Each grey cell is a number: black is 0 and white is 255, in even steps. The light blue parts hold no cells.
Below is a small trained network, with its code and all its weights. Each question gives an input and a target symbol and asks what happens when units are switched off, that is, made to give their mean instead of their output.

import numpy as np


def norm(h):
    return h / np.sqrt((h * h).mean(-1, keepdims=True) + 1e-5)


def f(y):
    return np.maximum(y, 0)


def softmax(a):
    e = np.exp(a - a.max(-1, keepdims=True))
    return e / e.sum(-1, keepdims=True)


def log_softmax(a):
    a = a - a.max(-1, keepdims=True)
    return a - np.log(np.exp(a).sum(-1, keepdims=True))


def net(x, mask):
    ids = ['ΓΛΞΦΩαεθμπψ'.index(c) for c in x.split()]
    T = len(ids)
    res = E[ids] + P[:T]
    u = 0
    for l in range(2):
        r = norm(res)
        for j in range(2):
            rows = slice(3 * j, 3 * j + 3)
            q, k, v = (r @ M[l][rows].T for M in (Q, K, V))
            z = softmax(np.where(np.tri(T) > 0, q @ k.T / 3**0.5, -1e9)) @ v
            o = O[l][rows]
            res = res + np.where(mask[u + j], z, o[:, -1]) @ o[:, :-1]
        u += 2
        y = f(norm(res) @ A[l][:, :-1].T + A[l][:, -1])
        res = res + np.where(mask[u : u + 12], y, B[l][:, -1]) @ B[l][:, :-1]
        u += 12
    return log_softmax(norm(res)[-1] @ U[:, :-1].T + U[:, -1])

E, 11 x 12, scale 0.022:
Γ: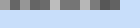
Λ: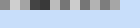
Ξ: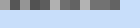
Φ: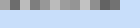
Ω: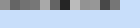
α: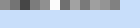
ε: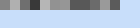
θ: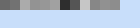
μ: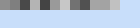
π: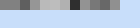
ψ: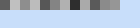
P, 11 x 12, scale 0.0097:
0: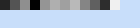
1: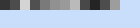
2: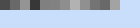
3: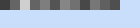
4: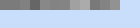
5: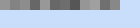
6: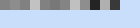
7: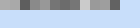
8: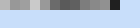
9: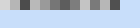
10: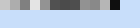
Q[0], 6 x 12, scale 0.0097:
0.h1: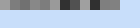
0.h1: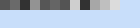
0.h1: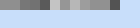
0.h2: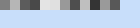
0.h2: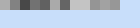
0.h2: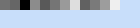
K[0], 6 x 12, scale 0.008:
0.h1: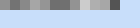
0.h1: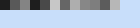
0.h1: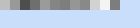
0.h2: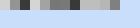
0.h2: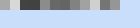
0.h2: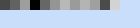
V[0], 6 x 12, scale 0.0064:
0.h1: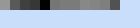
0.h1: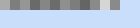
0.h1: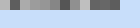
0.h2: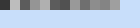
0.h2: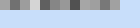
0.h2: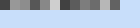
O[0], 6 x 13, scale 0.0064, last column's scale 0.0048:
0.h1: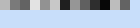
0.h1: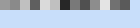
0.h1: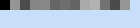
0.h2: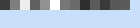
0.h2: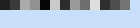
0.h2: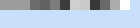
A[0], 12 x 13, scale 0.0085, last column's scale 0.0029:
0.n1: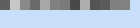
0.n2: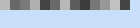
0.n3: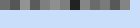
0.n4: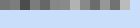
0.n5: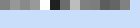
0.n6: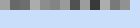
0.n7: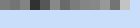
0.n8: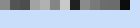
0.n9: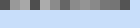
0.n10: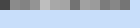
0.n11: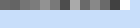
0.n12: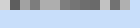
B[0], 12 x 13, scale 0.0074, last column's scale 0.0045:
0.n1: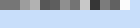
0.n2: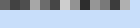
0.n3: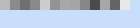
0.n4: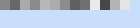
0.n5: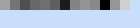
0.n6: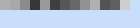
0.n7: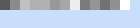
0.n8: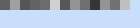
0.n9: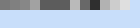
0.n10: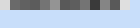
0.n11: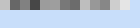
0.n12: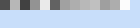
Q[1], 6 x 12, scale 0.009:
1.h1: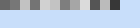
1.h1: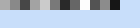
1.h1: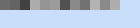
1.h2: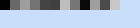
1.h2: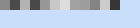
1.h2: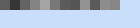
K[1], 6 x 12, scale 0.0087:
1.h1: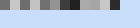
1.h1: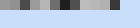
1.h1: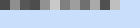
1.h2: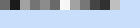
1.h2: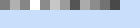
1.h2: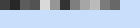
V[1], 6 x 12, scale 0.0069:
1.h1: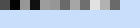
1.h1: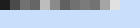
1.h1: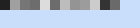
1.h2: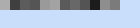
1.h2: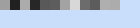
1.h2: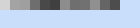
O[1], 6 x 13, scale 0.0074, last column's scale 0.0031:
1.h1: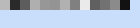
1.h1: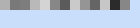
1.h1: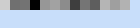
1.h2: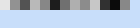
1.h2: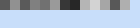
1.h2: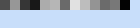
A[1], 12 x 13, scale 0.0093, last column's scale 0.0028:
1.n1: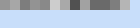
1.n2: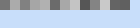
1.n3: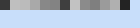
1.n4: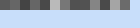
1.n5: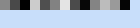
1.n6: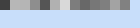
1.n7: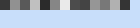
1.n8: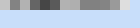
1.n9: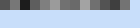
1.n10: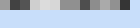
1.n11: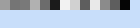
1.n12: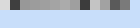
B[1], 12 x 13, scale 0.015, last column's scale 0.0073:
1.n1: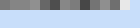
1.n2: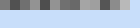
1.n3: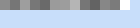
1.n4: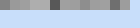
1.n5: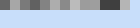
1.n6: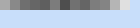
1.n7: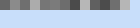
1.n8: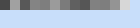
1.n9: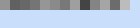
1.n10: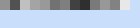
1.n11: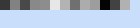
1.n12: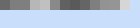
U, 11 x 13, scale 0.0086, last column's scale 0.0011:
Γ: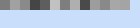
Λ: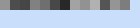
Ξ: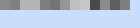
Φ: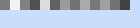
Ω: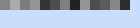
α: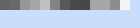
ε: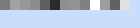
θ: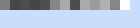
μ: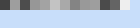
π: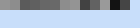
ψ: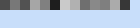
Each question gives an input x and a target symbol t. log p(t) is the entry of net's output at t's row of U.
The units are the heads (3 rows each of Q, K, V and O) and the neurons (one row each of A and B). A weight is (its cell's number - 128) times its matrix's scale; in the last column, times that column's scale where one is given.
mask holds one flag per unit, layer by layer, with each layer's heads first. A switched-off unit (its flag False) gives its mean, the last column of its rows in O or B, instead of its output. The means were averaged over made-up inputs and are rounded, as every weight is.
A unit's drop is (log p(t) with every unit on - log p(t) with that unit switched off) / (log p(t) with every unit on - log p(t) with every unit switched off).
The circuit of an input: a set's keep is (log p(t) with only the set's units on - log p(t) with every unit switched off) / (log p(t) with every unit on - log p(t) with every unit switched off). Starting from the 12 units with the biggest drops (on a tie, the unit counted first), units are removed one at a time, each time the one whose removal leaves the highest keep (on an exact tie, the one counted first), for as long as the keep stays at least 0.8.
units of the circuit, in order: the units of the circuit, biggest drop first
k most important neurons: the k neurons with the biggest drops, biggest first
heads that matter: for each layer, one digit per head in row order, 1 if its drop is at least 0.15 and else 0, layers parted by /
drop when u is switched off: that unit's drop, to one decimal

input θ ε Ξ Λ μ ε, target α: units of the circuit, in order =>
[0.h2, 0.h1, 1.n12]
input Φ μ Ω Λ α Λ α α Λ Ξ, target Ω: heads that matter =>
10 / 11
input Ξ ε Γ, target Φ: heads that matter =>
01 / 00
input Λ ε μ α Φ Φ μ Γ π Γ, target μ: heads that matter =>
00 / 01
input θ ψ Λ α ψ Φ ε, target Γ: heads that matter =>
01 / 00
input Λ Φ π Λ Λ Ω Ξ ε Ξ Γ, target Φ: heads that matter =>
00 / 00
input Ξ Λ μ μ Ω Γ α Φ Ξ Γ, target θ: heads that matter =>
11 / 11
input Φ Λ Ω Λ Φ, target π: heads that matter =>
11 / 00
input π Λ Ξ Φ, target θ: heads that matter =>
11 / 10
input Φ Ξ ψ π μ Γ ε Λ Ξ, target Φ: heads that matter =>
00 / 00
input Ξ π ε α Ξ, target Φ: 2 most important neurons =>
[0.n12, 0.n6]
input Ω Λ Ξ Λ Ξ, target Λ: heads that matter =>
11 / 00
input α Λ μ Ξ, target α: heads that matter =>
00 / 00
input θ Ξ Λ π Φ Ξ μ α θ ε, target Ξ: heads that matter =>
01 / 00
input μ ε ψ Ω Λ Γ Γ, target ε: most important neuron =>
[1.n4]
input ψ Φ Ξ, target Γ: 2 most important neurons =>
[0.n7, 1.n6]
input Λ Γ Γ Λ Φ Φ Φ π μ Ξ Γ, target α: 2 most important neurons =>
[0.n1, 1.n12]
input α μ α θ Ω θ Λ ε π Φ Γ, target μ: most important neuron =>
[0.n8]
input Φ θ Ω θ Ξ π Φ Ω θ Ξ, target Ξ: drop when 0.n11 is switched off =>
0.0
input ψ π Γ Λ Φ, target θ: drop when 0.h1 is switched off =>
1.0
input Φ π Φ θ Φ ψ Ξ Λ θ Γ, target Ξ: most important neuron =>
[1.n11]
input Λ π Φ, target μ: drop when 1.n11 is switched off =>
0.4
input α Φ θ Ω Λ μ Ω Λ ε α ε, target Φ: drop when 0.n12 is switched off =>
0.2
